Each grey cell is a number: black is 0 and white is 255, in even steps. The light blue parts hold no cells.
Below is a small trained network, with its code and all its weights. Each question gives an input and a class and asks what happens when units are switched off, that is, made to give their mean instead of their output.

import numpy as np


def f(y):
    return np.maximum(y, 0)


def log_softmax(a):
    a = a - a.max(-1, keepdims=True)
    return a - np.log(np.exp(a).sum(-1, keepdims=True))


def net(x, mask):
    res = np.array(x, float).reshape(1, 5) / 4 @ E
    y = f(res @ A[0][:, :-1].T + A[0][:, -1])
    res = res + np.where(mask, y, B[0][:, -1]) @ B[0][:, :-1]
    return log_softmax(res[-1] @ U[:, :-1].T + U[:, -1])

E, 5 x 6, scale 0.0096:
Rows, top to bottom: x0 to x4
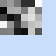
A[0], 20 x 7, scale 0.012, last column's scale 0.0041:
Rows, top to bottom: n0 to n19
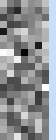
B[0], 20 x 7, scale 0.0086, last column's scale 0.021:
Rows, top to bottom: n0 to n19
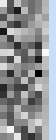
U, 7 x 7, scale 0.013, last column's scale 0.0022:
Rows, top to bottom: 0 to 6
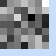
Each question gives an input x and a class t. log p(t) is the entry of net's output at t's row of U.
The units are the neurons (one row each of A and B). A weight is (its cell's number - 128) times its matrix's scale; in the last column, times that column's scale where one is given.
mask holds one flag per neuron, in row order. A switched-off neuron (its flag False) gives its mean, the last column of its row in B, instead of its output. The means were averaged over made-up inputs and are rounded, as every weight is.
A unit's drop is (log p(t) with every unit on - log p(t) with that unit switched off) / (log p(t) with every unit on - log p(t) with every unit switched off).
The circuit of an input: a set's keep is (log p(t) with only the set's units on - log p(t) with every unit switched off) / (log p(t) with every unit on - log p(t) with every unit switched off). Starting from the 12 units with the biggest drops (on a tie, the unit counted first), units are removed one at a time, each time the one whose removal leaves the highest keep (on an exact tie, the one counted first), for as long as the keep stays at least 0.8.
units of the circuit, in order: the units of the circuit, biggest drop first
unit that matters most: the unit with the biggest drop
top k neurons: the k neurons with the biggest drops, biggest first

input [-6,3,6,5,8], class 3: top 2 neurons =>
n6; n13
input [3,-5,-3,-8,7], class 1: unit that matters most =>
n7
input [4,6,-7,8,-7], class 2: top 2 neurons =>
n8; n19
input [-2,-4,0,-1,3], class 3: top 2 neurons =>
n18; n7
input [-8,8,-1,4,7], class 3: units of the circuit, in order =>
n13; n6
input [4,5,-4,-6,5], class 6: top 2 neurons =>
n12; n0
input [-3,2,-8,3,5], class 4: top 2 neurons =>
n8; n10
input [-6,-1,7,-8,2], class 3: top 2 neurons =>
n14; n1
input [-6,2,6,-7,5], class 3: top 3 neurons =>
n6; n14; n1
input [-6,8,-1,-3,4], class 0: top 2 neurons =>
n4; n13
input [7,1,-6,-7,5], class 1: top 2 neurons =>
n7; n18
